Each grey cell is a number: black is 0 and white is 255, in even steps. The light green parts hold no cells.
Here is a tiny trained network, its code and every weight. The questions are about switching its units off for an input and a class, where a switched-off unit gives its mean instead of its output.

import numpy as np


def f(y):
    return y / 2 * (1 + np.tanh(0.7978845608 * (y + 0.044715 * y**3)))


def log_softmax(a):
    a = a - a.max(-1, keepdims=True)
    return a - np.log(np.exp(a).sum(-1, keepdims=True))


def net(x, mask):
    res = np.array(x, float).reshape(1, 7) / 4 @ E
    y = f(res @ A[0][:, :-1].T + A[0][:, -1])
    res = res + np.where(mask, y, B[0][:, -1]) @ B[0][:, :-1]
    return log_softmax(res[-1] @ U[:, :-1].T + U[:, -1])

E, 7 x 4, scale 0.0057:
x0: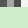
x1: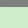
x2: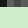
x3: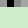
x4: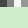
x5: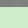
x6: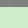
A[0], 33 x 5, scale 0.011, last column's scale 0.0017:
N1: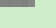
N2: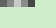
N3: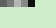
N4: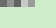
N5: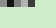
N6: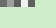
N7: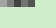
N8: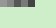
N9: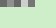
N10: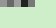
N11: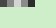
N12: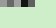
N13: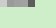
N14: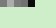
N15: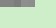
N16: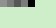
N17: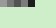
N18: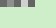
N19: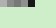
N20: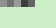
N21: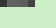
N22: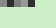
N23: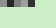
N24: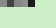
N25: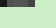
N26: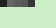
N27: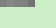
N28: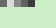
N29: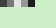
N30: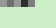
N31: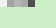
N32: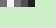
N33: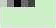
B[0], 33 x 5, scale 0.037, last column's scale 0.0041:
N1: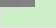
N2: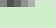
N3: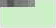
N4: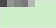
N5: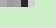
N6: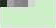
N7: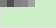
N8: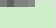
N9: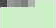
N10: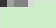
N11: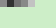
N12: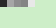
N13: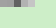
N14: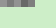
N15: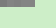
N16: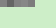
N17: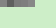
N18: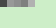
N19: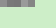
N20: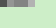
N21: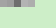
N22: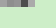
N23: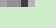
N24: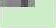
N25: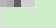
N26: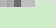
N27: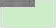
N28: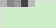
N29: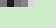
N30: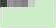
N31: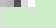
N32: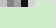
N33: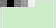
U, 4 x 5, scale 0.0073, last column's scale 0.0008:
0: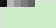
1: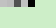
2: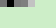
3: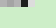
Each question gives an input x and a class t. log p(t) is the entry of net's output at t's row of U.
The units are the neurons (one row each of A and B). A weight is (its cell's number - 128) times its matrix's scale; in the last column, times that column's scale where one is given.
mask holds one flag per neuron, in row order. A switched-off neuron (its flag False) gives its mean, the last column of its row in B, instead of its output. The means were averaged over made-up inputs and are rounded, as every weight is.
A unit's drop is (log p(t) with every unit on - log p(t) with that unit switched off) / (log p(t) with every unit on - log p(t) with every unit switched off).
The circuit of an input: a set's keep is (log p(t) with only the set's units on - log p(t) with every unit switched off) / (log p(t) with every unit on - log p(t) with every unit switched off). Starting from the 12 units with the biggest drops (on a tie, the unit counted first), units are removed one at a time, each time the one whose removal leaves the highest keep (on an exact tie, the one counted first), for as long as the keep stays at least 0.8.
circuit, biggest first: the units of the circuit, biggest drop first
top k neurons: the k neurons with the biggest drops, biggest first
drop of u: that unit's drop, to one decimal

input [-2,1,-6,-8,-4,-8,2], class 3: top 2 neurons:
[N32, N28]
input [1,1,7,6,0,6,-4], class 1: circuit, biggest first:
[N25]
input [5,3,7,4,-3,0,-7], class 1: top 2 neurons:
[N25, N26]
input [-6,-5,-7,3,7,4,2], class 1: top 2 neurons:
[N31, N13]
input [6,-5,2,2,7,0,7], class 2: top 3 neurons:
[N29, N11, N12]
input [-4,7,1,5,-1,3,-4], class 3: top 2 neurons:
[N5, N6]
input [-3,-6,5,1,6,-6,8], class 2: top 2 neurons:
[N29, N31]
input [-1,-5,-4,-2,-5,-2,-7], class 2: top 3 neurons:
[N33, N25, N26]
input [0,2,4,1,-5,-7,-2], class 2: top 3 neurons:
[N33, N31, N13]
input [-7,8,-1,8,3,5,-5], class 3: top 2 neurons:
[N5, N23]
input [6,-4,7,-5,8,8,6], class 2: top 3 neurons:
[N29, N11, N31]
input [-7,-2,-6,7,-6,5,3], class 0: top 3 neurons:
[N12, N10, N30]
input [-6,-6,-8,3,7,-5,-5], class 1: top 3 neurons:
[N31, N13, N33]
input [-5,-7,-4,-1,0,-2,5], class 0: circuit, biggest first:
[N12]
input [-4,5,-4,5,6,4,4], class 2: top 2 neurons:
[N29, N11]
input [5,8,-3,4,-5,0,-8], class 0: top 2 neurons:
[N6, N29]
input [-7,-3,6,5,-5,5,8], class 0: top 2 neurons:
[N12, N10]
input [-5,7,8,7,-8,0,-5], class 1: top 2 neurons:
[N25, N26]
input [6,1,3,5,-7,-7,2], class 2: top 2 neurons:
[N33, N12]
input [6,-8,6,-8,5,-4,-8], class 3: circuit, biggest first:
[N32]
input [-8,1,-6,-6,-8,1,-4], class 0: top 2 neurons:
[N12, N10]
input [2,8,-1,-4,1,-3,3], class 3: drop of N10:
0.1
